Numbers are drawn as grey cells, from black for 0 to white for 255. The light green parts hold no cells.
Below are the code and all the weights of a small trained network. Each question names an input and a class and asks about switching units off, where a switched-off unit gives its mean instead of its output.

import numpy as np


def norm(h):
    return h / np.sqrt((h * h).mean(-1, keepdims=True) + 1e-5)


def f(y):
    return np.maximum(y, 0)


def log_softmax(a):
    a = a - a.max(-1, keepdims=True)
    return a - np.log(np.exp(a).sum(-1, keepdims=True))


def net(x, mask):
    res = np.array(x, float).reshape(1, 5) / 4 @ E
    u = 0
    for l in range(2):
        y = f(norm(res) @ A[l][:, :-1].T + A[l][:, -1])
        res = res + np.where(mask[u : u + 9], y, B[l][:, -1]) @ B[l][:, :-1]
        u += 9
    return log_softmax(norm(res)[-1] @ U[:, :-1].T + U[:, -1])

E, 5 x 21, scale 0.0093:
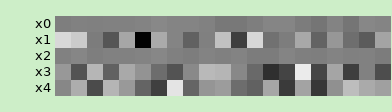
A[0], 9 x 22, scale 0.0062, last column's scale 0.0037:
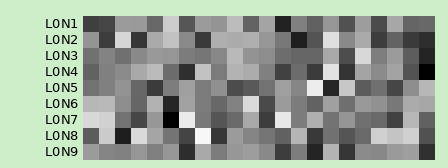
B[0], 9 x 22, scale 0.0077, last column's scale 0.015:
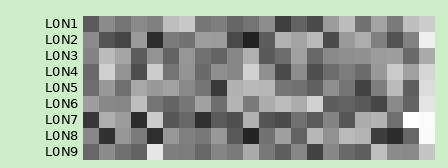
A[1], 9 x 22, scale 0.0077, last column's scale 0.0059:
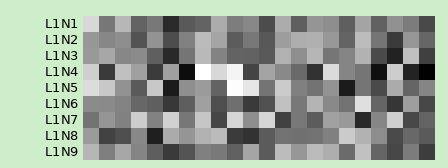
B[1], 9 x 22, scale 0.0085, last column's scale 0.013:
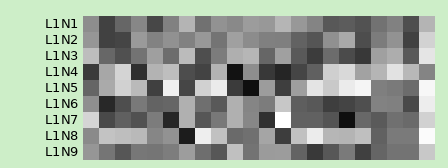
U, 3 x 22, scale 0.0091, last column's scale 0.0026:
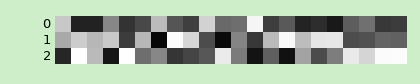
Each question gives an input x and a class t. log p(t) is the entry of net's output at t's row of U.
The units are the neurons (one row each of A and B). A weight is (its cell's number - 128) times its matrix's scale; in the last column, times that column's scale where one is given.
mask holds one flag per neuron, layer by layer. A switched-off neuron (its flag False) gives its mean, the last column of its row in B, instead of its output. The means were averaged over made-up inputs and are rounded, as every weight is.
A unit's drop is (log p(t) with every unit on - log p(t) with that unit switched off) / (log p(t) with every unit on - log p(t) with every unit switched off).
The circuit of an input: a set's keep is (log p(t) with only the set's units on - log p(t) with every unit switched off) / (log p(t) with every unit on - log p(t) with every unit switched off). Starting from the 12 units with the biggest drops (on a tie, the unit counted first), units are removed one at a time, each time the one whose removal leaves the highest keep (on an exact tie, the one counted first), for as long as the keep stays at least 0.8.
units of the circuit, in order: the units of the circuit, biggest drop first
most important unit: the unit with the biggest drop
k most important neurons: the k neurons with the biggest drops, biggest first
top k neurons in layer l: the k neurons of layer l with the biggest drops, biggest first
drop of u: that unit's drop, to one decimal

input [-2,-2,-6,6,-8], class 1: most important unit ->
L1N8
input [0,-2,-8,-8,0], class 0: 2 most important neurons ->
[L0N5; L0N2]
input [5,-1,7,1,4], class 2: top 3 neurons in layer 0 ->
[L0N4; L0N9; L0N2]
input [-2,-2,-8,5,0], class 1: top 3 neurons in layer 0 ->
[L0N2; L0N7; L0N5]
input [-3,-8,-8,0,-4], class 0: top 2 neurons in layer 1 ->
[L1N7; L1N5]
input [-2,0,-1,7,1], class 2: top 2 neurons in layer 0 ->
[L0N4; L0N8]
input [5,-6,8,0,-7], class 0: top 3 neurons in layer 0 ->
[L0N5; L0N8; L0N7]
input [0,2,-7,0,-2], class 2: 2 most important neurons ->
[L0N7; L0N8]
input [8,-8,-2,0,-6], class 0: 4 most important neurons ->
[L0N8; L0N5; L1N7; L1N5]
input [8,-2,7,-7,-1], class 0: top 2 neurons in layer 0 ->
[L0N5; L0N2]
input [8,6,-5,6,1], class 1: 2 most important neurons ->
[L1N5; L0N8]
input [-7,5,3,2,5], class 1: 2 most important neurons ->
[L1N5; L0N6]
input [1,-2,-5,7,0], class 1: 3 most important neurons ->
[L0N2; L0N7; L0N5]
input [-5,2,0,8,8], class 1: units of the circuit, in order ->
[L1N5]
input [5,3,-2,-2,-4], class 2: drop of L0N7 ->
1.0
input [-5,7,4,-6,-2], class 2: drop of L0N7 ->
1.6
